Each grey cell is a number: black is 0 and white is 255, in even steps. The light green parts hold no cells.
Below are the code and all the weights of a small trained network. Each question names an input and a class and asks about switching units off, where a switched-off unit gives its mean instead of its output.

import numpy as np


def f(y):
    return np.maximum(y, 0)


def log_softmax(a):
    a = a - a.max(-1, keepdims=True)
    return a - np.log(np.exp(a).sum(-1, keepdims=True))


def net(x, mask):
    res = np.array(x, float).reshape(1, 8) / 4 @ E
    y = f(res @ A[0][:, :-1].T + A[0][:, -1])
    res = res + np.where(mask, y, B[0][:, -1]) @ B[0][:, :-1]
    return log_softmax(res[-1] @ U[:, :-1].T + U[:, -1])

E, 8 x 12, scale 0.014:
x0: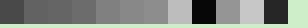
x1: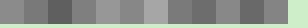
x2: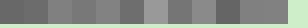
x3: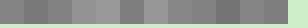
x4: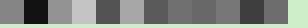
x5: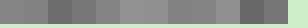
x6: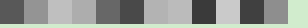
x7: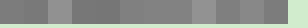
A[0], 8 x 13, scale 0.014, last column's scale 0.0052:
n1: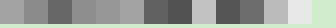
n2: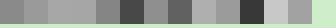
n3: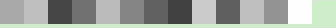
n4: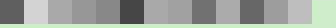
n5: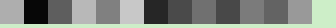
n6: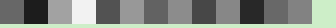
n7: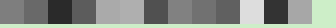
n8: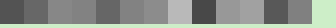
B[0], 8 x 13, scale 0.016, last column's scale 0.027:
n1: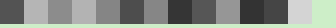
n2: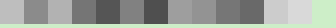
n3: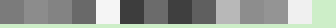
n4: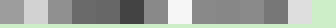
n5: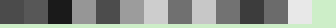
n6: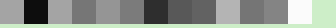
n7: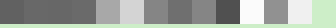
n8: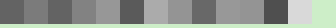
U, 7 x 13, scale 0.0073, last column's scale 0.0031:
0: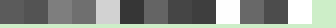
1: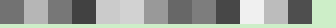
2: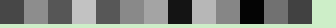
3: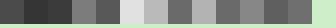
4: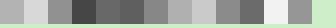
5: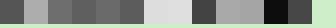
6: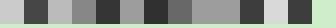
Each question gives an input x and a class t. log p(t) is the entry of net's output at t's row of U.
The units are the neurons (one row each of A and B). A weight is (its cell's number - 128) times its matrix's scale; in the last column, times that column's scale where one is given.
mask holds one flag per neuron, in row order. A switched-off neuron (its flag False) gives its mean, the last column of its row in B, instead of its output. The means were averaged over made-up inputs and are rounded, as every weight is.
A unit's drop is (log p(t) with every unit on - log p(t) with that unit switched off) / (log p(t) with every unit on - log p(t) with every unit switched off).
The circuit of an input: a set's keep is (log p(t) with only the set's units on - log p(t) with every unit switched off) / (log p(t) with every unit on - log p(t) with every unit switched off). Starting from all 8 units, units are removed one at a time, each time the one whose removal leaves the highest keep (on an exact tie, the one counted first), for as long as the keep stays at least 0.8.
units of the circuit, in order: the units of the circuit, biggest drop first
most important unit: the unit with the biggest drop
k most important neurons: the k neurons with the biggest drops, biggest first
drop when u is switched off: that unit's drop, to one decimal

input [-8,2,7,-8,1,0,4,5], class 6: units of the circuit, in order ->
(n2)
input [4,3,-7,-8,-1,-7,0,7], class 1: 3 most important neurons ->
(n5, n4, n1)
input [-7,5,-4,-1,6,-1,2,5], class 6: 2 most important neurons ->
(n2, n6)
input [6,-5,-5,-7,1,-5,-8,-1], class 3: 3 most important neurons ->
(n5, n4, n2)
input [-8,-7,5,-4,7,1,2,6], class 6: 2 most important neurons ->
(n2, n6)
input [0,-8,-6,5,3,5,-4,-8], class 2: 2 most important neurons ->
(n5, n1)
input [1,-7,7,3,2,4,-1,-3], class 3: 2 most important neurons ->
(n3, n1)
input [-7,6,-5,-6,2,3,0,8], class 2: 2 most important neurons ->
(n1, n6)
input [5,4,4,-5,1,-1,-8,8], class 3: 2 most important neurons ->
(n5, n4)
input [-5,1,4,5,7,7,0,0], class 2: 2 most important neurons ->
(n5, n1)
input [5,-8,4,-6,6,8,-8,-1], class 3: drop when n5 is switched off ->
0.4
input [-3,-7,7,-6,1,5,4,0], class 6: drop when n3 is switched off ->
0.0
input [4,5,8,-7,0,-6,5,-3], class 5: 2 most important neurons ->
(n3, n4)
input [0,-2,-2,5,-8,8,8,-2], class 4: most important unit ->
n2
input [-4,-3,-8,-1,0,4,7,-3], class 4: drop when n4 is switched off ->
0.8
